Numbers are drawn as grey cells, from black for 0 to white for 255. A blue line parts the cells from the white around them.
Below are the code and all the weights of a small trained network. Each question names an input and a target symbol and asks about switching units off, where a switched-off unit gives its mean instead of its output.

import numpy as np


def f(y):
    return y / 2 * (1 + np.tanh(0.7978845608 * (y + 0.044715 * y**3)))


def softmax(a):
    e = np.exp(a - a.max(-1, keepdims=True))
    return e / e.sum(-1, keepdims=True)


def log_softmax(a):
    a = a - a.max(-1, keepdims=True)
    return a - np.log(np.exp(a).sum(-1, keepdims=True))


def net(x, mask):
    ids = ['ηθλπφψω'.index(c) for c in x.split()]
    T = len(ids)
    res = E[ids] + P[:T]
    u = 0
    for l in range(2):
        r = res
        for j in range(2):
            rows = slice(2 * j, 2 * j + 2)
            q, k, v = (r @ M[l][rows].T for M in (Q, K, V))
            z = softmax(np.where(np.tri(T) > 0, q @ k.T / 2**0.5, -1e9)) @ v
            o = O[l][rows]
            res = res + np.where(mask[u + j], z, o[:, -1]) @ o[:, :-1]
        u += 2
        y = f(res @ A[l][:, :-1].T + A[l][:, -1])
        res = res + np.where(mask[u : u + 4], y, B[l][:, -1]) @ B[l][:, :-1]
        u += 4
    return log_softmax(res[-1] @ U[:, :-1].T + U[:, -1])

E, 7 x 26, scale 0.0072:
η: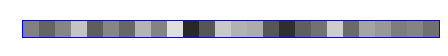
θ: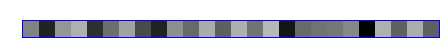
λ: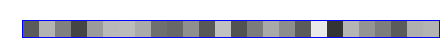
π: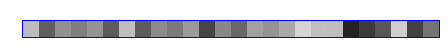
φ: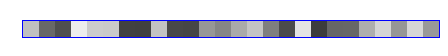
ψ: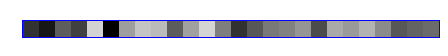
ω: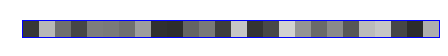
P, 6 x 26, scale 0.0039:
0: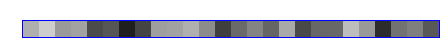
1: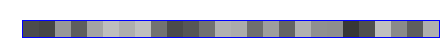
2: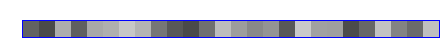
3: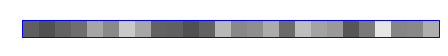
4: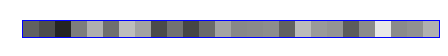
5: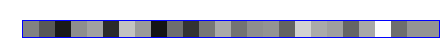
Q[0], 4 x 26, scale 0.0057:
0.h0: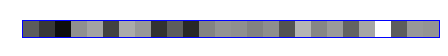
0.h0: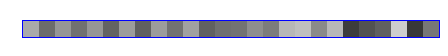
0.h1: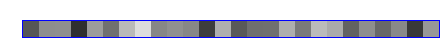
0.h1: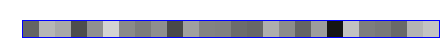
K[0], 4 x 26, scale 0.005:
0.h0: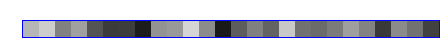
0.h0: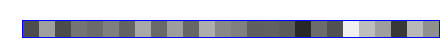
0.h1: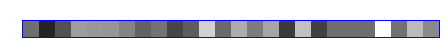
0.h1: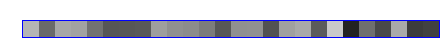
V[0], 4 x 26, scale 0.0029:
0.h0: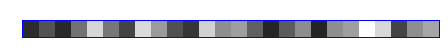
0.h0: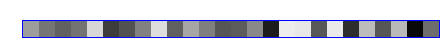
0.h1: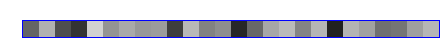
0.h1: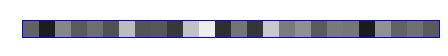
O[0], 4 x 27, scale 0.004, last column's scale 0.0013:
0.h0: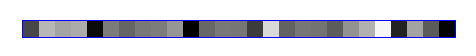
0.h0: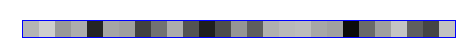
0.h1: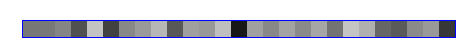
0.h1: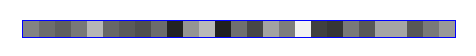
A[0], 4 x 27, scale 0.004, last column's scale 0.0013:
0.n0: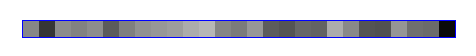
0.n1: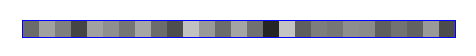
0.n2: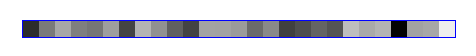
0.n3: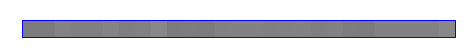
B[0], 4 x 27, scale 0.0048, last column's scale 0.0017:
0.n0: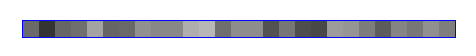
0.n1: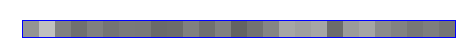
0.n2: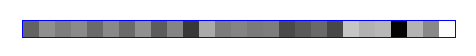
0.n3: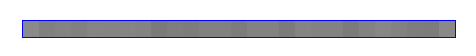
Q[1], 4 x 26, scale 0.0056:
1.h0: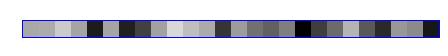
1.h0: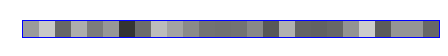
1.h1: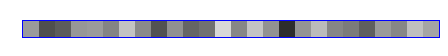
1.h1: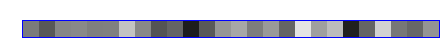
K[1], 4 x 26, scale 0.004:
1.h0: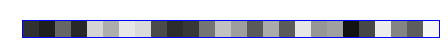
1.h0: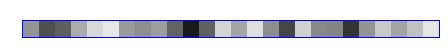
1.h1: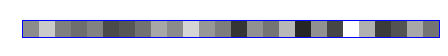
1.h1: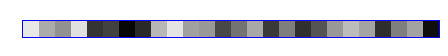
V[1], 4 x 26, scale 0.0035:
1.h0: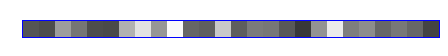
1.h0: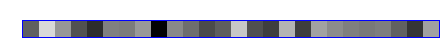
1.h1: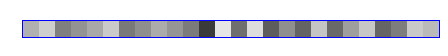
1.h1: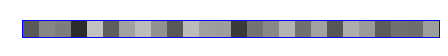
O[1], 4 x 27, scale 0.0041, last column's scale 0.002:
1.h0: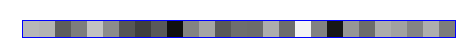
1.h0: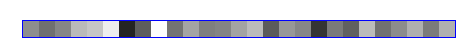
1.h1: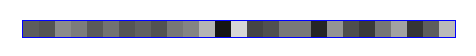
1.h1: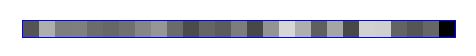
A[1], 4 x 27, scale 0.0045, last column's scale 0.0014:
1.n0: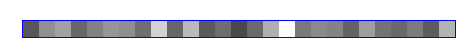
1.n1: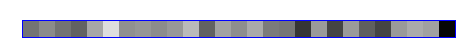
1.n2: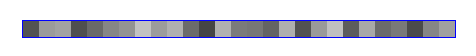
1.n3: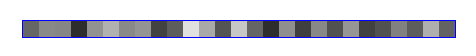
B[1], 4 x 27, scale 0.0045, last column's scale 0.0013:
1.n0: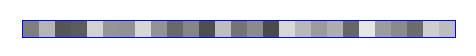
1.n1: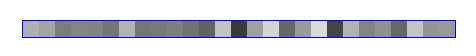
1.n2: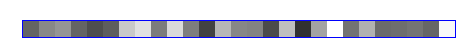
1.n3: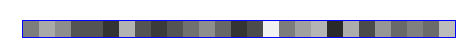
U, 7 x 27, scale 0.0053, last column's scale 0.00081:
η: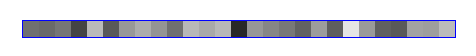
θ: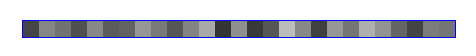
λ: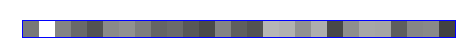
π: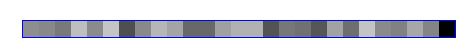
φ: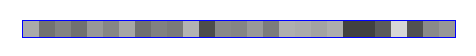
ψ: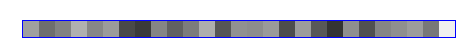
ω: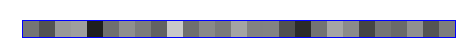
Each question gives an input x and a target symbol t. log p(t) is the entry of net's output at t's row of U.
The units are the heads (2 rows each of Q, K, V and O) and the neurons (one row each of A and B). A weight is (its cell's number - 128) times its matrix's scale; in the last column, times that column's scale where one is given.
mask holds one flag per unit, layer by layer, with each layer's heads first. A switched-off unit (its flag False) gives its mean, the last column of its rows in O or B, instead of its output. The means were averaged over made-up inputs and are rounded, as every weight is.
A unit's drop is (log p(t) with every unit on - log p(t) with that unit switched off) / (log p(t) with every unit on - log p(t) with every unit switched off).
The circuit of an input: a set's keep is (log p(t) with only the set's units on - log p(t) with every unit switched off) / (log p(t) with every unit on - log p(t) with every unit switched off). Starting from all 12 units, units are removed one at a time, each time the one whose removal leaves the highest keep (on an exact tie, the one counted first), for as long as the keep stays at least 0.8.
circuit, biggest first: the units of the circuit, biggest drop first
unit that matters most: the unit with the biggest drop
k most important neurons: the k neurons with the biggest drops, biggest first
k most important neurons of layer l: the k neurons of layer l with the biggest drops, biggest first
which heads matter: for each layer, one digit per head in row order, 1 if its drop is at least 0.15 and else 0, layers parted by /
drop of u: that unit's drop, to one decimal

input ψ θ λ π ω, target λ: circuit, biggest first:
[1.h1, 0.h0]
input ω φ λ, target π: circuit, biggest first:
[1.h0]
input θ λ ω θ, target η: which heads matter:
11 / 01
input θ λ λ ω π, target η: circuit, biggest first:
[0.h1, 1.h1]
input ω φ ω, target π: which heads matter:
10 / 10
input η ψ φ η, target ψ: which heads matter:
01 / 11
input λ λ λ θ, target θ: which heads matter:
11 / 01
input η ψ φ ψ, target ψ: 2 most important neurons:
[1.n2, 1.n0]
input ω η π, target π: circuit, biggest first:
[1.h0, 0.h0]
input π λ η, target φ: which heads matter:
10 / 00
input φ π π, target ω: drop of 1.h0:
0.5
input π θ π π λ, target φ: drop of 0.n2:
0.3
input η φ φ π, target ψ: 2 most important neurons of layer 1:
[1.n2, 1.n0]
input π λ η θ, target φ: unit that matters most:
0.h0
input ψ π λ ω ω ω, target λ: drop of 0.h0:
0.3
